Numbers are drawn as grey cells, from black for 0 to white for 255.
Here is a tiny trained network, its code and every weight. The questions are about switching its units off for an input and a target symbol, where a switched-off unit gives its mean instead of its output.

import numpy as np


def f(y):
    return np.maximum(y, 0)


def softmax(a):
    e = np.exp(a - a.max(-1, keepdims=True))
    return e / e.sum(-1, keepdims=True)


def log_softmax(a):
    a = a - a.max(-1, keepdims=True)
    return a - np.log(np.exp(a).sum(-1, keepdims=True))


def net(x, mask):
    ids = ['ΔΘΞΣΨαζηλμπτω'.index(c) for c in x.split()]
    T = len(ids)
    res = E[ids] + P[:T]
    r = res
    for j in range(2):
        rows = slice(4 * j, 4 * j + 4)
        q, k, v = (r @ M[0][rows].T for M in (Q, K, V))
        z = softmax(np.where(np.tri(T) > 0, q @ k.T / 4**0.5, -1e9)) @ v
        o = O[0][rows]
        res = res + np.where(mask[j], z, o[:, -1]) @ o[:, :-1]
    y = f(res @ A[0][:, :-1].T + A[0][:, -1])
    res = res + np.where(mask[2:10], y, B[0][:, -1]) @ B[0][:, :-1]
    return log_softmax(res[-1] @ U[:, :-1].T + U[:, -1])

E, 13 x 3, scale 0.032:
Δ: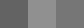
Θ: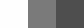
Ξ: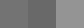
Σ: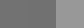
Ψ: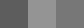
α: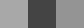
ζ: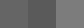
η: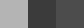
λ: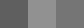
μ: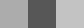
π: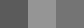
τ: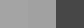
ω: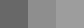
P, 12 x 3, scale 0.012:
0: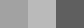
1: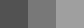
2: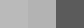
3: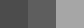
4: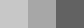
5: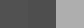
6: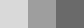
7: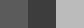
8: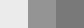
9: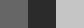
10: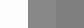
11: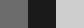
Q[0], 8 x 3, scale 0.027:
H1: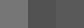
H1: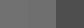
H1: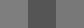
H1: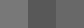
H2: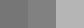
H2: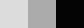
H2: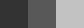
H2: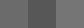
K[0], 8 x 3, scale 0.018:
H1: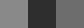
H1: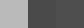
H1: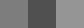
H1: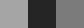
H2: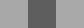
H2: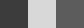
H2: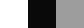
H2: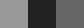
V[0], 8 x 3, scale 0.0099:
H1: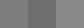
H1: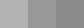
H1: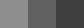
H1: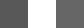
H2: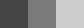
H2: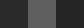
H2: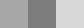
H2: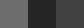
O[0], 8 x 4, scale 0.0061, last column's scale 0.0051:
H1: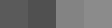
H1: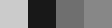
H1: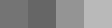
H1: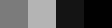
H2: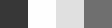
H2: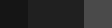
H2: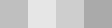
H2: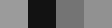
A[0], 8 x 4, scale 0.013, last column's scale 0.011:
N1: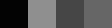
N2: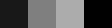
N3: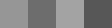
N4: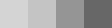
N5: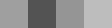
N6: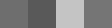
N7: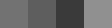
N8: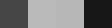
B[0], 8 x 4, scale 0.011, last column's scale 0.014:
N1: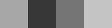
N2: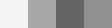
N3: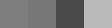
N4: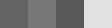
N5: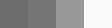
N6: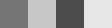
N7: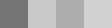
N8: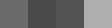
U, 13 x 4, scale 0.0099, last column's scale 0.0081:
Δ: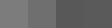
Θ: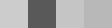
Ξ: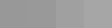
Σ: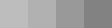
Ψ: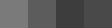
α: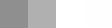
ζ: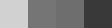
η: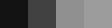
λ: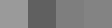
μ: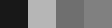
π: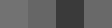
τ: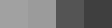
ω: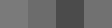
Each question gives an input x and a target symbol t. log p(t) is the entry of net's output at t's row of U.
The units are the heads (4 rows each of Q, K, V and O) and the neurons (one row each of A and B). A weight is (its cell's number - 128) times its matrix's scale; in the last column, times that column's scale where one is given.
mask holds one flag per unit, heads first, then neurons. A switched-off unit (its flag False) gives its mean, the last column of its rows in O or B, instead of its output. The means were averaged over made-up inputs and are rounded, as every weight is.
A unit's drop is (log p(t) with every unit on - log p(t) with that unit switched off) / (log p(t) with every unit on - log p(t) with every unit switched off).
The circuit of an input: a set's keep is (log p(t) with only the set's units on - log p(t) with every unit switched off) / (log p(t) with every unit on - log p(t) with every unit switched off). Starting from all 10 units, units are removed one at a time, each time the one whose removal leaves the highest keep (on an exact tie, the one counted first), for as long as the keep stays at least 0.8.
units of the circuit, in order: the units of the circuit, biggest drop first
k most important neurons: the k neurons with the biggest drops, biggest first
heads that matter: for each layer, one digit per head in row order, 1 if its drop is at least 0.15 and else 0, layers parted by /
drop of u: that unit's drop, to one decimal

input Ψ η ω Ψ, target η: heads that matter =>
01
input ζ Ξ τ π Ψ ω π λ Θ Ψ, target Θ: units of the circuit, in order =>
(H2)
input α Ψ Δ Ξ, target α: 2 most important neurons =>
(N4 N8)
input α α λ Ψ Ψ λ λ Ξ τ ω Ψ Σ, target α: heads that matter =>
01
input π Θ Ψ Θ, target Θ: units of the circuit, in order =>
(H1 N6)
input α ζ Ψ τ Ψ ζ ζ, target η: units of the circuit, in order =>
(H2 H1)
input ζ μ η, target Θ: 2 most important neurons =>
(N4 N6)
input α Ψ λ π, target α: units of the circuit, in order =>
(H2 N4)
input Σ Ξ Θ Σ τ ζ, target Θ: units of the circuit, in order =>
(H2 N4)
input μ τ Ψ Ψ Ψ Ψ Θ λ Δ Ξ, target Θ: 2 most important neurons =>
(N4 N5)
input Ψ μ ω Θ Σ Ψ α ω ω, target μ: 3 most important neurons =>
(N4 N1 N2)
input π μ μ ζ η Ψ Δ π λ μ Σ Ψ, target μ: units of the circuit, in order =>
(H2 N4 N8)
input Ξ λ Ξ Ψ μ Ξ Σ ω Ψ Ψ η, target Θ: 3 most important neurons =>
(N4 N8 N5)
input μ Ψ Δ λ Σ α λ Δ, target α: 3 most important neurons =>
(N4 N1 N2)
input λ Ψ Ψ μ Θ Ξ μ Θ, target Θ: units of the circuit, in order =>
(H1)
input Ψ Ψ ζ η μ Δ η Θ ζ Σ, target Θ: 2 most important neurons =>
(N4 N7)
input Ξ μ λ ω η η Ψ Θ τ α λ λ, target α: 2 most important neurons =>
(N4 N1)
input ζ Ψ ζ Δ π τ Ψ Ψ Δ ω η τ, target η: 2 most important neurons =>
(N7 N2)
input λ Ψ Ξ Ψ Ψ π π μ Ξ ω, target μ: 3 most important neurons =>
(N4 N8 N1)
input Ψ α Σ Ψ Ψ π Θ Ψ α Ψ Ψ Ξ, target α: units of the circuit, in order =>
(H2)
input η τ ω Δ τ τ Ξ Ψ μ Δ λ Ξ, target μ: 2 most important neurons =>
(N4 N6)
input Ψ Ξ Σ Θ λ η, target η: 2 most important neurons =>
(N5 N2)
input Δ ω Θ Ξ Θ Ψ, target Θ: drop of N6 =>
0.1
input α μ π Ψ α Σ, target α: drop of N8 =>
0.3
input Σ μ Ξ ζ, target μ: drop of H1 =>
-0.1
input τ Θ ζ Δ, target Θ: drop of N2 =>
0.0
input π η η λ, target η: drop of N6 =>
-0.1
